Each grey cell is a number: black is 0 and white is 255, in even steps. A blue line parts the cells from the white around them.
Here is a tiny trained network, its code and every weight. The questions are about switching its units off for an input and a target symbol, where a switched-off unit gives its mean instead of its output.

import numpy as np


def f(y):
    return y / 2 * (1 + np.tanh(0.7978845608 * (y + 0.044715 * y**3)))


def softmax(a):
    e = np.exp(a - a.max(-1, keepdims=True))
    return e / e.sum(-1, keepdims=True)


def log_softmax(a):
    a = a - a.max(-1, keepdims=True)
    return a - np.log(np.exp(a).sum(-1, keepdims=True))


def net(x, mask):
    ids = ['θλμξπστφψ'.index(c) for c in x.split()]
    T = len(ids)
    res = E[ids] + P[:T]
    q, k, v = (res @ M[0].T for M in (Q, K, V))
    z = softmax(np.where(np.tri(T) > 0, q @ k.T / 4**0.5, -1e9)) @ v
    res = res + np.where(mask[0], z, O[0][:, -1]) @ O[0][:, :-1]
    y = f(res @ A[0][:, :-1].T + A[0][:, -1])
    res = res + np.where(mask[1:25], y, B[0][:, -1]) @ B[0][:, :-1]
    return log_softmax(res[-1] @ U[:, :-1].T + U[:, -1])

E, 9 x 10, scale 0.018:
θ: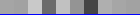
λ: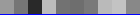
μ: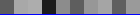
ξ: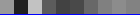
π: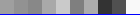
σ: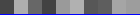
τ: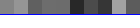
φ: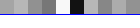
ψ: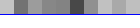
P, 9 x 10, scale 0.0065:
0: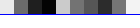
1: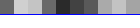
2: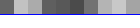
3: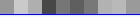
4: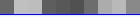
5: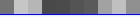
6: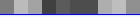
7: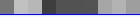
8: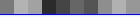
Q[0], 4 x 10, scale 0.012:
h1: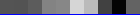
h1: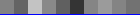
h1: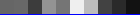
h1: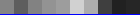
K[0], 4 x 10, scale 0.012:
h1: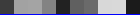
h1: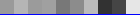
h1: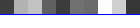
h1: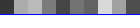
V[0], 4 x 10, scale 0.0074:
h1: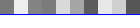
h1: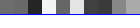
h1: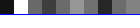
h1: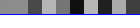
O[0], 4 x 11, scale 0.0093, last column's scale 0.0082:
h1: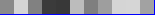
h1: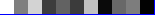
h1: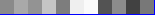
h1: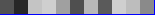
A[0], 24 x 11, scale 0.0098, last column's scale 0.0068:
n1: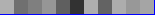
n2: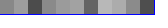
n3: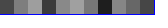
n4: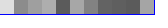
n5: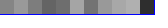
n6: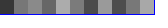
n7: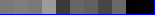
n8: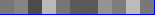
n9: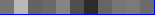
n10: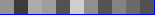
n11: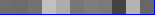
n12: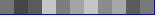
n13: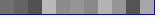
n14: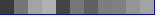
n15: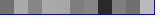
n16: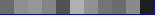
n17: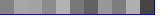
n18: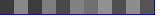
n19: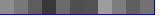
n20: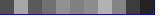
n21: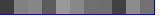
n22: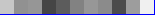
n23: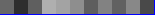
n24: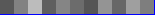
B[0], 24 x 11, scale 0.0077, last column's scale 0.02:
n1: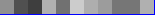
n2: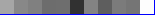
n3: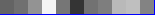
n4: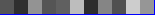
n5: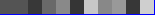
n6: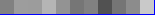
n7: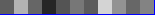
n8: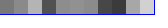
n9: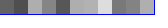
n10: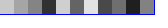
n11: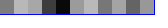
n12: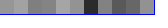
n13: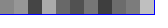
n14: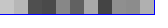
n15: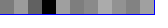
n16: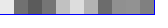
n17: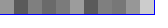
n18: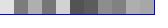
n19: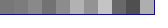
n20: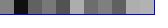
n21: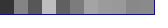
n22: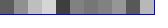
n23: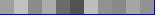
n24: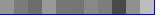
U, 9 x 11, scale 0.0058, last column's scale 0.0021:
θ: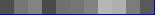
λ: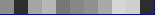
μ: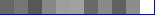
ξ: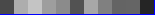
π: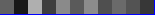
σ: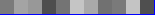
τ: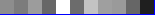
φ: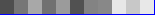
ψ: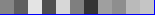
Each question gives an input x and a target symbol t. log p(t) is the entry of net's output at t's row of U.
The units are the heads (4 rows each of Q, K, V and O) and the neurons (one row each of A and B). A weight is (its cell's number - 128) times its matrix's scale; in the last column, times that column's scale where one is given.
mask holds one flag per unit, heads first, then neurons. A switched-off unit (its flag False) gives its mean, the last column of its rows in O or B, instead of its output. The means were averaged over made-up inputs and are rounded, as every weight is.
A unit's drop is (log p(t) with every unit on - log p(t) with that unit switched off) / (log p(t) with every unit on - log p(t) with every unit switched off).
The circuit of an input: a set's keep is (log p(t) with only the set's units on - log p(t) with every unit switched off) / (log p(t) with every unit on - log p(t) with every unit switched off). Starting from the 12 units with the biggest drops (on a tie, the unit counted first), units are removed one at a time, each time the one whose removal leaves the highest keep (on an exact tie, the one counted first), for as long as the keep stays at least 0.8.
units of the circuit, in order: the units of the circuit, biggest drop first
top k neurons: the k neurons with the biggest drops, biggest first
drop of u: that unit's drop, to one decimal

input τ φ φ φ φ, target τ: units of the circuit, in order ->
[h1; n15]
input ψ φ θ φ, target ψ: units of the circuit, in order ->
[h1; n5]
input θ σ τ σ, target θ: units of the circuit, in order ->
[h1; n5]
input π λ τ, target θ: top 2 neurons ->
[n7; n15]
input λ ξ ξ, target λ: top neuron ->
[n1]
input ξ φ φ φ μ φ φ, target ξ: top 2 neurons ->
[n23; n6]
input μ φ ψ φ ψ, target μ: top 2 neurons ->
[n13; n20]
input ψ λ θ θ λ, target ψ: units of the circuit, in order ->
[h1; n18]
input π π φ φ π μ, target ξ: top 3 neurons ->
[n22; n20; n17]
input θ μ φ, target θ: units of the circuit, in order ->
[h1; n5; n9]
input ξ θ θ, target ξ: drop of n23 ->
0.2
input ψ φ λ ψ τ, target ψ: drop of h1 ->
0.5
